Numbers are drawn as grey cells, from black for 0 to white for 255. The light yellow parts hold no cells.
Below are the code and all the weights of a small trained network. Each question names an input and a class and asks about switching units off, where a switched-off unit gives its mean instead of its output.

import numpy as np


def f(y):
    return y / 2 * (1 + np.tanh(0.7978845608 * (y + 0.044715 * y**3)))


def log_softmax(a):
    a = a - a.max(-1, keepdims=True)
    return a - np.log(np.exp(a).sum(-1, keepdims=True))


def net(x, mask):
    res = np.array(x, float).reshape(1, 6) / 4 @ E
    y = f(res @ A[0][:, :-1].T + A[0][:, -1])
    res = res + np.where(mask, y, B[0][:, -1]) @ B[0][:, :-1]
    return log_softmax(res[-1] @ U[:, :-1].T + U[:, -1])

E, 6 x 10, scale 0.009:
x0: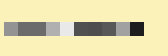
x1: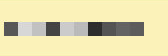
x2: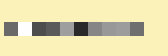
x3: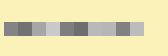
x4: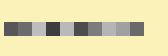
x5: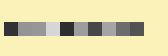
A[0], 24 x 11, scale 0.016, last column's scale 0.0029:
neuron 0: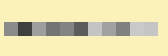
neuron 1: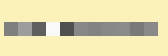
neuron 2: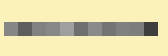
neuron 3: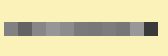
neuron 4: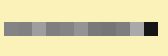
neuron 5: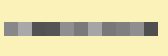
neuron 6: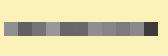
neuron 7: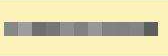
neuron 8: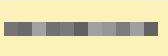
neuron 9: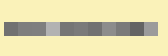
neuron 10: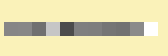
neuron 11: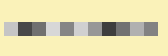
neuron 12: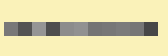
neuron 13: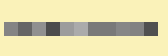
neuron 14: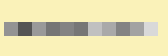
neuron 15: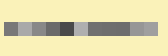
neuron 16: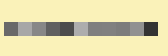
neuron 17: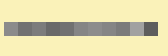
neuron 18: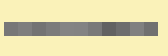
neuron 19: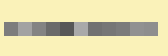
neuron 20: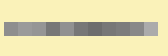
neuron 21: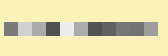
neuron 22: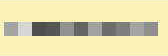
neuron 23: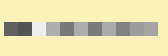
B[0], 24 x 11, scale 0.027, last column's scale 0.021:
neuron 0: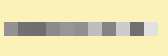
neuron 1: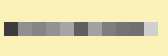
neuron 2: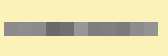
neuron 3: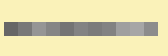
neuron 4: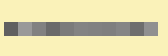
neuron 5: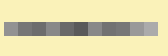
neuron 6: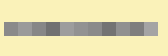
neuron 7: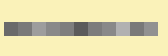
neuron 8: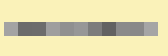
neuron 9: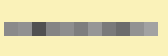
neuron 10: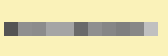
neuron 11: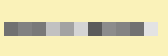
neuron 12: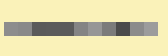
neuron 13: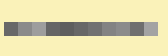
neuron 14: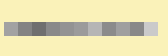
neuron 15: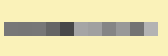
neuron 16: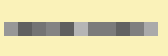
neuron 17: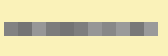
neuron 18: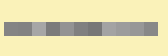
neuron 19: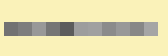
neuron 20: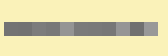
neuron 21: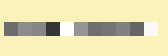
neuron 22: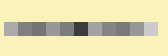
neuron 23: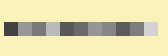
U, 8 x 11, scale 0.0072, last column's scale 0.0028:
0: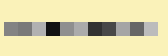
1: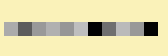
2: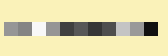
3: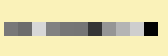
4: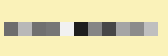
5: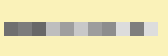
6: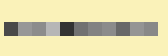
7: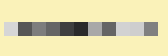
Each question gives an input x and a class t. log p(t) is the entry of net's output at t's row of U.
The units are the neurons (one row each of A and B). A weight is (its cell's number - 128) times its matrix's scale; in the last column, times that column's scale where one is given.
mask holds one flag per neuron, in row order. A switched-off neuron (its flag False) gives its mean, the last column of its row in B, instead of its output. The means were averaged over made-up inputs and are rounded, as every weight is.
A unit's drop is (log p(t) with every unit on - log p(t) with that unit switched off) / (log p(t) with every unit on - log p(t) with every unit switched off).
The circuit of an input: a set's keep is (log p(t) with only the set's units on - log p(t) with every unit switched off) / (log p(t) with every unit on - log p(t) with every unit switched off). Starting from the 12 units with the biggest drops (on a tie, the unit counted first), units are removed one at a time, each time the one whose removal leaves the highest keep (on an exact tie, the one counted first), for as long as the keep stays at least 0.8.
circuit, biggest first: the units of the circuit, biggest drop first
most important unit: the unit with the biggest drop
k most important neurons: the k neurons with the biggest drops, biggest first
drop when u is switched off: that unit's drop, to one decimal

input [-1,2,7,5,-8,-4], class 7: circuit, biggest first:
(neuron 21; neuron 22)
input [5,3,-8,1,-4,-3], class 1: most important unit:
neuron 0
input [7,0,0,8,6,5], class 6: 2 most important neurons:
(neuron 21; neuron 23)
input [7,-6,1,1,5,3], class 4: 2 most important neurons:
(neuron 11; neuron 15)
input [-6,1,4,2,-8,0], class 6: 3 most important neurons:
(neuron 21; neuron 0; neuron 14)
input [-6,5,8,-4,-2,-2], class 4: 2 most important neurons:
(neuron 21; neuron 22)
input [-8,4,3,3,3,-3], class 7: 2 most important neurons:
(neuron 11; neuron 22)
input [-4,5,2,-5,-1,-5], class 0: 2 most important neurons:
(neuron 21; neuron 1)
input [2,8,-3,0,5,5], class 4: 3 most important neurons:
(neuron 23; neuron 21; neuron 11)
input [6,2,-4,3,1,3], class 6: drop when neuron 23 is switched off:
0.2
